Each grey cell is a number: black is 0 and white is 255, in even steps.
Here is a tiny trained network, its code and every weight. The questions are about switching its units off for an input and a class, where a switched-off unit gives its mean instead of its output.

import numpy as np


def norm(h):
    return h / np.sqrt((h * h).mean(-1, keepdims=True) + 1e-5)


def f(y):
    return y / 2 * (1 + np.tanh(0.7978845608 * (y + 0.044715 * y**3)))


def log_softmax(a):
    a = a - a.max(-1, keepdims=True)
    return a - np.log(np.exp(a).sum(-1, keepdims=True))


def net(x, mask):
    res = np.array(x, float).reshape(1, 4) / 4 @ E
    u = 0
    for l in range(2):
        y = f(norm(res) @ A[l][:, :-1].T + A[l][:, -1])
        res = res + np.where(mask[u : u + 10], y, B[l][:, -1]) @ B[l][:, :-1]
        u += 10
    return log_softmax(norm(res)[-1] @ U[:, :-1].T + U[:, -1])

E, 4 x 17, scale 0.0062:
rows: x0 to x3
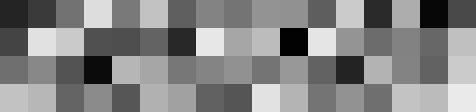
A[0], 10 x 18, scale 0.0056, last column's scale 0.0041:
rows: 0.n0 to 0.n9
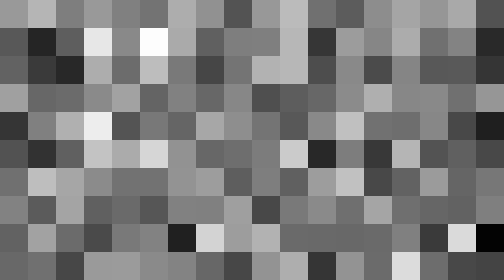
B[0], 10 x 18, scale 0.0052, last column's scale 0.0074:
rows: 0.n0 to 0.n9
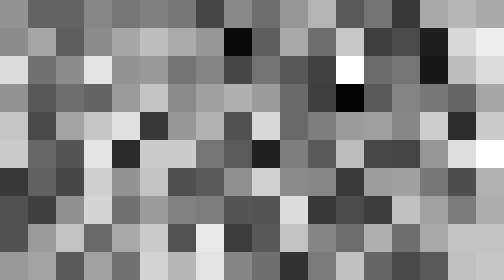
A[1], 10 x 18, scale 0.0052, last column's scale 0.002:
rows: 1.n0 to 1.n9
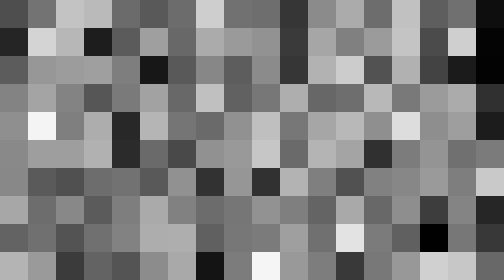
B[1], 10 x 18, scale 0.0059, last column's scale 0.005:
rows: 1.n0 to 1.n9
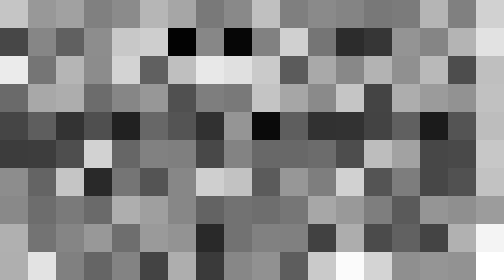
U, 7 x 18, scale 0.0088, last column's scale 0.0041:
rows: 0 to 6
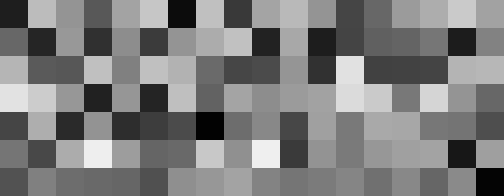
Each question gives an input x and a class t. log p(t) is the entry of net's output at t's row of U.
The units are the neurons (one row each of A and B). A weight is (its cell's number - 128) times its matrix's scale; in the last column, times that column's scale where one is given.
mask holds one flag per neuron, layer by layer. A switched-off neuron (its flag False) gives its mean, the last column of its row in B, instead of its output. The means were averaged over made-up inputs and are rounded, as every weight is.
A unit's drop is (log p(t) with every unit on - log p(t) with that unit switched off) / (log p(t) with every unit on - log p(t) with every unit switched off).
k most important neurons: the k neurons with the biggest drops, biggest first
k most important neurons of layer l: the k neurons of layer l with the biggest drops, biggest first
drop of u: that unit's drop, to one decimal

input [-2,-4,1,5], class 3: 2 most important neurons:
1.n9; 0.n0
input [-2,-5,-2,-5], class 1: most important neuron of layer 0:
0.n3
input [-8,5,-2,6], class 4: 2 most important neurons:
1.n4; 1.n9
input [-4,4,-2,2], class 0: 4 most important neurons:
1.n1; 0.n5; 0.n4; 0.n8
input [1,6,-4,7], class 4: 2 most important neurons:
1.n4; 1.n5
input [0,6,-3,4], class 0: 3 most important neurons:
0.n8; 1.n1; 0.n5
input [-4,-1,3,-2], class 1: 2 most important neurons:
1.n6; 0.n7
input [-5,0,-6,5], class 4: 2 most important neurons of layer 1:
1.n4; 1.n5
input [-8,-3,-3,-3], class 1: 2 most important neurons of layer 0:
0.n7; 0.n3
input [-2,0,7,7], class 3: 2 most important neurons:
1.n9; 0.n0
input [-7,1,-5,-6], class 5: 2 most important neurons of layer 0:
0.n5; 0.n0
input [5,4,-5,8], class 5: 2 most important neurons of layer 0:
0.n4; 0.n5
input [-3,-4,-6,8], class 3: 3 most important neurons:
1.n9; 0.n5; 0.n0
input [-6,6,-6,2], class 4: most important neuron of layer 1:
1.n4
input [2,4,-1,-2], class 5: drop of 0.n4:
0.2
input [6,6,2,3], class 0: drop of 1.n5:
0.0
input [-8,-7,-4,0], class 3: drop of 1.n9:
0.1
